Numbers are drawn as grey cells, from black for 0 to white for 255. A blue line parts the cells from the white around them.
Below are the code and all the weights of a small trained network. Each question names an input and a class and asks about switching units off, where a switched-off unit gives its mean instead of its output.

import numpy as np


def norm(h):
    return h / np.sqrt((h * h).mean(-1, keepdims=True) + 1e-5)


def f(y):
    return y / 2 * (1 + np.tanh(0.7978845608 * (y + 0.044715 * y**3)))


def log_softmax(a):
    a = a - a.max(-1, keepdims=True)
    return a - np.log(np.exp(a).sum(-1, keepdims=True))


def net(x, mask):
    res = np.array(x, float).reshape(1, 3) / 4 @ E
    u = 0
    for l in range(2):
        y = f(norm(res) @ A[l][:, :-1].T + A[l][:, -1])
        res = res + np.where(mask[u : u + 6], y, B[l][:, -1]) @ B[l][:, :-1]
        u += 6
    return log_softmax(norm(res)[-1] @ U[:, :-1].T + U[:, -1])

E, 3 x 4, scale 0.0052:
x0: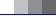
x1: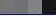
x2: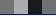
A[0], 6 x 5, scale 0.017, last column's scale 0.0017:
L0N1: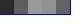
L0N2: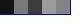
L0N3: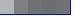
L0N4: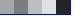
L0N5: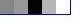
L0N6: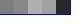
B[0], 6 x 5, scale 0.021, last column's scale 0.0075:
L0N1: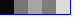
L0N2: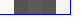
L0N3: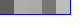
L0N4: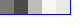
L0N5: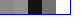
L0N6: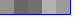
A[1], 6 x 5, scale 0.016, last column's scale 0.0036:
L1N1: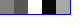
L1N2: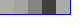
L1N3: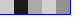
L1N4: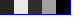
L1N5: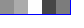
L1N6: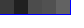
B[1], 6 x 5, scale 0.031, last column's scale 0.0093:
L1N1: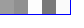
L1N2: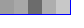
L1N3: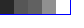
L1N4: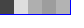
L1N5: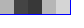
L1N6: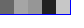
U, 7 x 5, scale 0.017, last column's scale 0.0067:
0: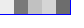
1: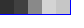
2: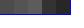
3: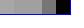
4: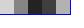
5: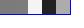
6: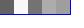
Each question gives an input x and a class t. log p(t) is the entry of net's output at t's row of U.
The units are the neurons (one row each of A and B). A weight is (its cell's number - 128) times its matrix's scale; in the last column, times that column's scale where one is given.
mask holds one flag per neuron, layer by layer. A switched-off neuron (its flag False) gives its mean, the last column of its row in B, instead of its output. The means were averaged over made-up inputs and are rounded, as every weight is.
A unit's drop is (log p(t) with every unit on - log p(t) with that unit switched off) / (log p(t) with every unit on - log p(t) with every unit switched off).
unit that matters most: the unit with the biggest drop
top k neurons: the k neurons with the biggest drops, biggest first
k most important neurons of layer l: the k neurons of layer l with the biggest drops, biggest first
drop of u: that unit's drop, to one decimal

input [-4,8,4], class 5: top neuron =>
[L0N5]
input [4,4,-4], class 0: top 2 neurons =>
[L0N5 L0N4]
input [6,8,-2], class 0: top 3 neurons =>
[L0N5 L1N5 L1N1]
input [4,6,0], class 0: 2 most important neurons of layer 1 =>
[L1N5 L1N1]
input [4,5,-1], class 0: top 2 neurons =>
[L0N5 L1N5]
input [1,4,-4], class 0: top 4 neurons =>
[L0N4 L0N5 L0N1 L1N5]
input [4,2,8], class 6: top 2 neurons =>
[L1N4 L0N2]
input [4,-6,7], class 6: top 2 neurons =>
[L1N4 L0N2]
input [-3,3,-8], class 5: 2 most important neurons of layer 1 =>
[L1N3 L1N6]
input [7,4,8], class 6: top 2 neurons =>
[L0N2 L1N4]
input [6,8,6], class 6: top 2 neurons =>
[L0N2 L1N4]
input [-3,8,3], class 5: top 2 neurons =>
[L0N5 L0N4]
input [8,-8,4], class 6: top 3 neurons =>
[L0N5 L0N2 L1N4]
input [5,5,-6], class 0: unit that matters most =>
L0N4
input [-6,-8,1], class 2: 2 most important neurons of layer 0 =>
[L0N2 L0N1]
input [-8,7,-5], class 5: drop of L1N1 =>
0.0
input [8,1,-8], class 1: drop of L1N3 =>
0.1
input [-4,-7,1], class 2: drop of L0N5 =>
0.2
